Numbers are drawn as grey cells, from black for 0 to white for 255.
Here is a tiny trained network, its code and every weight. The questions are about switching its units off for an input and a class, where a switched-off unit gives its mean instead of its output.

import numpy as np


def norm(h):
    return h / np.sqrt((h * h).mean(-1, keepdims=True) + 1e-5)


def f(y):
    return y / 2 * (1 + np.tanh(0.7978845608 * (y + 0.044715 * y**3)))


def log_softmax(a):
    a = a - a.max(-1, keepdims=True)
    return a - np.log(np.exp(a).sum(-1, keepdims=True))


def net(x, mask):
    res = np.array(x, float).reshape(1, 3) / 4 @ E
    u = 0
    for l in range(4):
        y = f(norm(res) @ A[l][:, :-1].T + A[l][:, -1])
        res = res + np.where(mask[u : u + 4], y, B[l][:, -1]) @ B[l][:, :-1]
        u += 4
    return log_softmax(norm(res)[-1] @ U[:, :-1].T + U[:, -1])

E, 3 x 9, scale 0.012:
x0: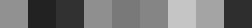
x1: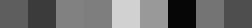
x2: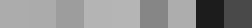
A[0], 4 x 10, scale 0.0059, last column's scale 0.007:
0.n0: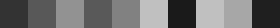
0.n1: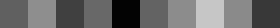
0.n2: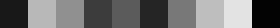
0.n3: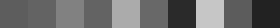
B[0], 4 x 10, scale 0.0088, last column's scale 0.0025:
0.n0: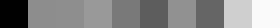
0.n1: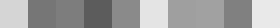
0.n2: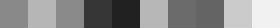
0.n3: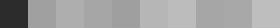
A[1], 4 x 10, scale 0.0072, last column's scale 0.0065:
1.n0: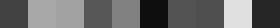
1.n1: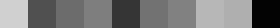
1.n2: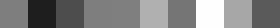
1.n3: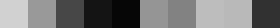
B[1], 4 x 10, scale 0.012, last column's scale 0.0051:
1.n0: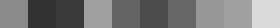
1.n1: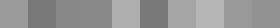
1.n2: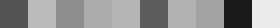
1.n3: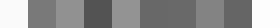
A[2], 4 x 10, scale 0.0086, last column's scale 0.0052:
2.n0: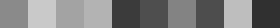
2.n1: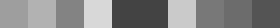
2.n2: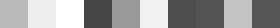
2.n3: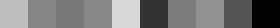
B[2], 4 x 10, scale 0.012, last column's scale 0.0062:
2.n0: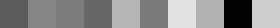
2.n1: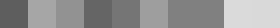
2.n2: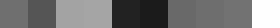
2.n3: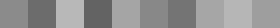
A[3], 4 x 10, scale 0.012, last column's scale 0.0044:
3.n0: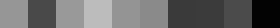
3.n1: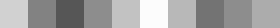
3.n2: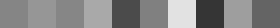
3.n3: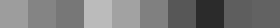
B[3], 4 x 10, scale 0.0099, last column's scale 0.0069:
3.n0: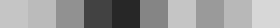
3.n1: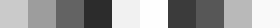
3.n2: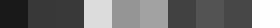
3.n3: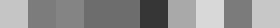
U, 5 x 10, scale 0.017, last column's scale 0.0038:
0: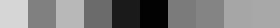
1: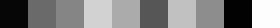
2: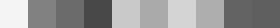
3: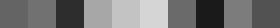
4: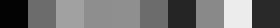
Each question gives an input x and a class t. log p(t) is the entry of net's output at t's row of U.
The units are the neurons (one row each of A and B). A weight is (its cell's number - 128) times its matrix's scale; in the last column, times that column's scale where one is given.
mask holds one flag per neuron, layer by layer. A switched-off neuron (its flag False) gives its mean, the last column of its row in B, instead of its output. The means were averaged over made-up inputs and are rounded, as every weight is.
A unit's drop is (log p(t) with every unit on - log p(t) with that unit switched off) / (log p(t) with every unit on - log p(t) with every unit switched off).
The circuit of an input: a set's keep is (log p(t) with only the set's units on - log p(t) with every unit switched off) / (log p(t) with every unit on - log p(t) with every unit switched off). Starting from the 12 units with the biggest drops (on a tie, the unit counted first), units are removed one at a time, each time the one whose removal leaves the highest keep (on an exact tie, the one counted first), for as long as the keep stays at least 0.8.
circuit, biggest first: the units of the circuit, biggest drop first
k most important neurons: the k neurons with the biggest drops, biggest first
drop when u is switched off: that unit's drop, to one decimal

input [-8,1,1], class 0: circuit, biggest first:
[3.n2]
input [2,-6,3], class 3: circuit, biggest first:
[2.n2 3.n2]
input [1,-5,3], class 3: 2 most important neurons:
[2.n2 0.n2]
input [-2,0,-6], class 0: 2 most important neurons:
[0.n2 1.n3]
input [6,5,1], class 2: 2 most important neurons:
[2.n2 3.n2]
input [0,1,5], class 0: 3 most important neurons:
[1.n0 1.n2 3.n0]
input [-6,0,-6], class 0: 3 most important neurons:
[0.n2 3.n2 1.n3]
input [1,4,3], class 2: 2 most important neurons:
[2.n2 0.n2]
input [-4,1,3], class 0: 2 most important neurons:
[0.n0 0.n2]
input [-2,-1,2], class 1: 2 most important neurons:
[2.n0 1.n3]
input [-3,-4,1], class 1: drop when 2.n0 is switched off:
0.2
